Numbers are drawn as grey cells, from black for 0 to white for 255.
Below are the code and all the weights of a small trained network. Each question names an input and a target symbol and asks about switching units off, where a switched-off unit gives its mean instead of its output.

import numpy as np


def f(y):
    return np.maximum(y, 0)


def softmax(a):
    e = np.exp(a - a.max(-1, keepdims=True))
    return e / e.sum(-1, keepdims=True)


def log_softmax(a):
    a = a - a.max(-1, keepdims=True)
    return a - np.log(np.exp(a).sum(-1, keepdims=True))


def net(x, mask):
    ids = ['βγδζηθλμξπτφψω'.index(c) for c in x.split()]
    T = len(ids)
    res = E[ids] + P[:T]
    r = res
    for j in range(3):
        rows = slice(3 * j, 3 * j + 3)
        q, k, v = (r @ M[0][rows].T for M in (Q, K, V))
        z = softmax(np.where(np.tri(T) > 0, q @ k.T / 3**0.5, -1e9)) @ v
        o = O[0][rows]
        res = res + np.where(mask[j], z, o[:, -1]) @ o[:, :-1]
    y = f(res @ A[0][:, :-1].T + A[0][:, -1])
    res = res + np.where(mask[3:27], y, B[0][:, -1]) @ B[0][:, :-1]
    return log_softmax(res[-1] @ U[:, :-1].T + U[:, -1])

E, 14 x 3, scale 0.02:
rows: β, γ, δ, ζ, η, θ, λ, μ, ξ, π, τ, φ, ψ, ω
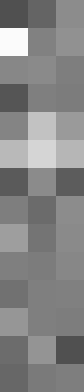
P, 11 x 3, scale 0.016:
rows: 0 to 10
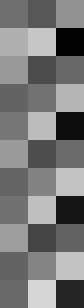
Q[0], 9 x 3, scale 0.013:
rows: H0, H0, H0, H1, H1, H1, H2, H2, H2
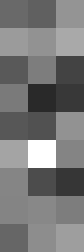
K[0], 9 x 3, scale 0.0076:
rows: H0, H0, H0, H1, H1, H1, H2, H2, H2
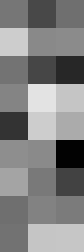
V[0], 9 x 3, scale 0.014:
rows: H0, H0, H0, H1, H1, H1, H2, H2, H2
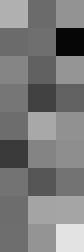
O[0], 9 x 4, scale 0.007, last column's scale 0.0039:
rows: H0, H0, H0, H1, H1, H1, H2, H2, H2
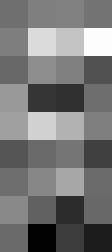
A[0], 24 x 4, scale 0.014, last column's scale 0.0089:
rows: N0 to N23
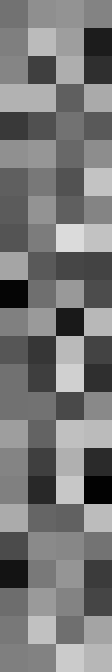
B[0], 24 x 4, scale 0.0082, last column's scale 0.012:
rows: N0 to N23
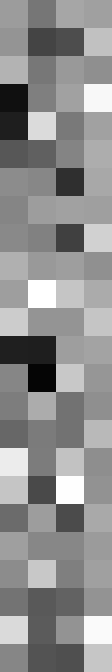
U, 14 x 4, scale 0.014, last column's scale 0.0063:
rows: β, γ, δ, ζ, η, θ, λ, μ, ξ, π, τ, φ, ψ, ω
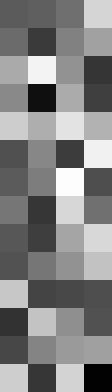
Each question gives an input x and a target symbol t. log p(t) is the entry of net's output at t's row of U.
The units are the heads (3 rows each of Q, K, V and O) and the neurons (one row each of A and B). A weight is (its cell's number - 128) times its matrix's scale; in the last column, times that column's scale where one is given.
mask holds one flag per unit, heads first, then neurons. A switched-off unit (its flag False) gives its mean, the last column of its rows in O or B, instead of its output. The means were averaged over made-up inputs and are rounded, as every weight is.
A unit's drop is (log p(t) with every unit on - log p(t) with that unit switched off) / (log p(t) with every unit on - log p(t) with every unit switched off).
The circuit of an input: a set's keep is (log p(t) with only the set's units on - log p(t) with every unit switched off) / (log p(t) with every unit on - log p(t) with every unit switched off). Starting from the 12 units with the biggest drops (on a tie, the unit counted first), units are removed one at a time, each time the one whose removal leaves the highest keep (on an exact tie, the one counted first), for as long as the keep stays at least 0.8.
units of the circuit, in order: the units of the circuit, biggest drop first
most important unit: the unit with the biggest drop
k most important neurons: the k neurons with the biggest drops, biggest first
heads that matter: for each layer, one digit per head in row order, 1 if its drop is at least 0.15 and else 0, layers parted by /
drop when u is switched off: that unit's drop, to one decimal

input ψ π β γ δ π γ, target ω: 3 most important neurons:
(N17, N16, N3)
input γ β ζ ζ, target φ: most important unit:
N10
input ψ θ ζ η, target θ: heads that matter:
001
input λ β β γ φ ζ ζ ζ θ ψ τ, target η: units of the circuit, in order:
(N22, N11)
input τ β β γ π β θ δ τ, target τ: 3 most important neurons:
(N8, N23, N1)
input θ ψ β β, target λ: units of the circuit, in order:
(N10, N12)
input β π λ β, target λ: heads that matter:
011
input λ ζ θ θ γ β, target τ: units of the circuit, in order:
(N8, N3)
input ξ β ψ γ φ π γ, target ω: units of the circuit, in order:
(H0, N17)
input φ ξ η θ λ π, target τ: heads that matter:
011
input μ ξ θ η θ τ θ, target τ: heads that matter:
101
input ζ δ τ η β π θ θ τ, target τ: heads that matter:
011
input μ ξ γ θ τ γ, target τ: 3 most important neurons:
(N18, N10, N4)
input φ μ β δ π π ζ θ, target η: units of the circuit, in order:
(N22)
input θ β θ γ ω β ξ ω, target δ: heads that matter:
000
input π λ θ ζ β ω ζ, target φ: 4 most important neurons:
(N10, N22, N4, N20)
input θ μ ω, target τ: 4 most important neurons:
(N8, N23, N1, N3)
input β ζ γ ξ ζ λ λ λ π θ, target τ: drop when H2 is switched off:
0.2
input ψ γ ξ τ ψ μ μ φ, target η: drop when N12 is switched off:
0.1
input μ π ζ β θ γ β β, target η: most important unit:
N22
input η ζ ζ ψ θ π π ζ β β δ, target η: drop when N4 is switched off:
0.1
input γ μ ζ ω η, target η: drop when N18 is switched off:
0.1
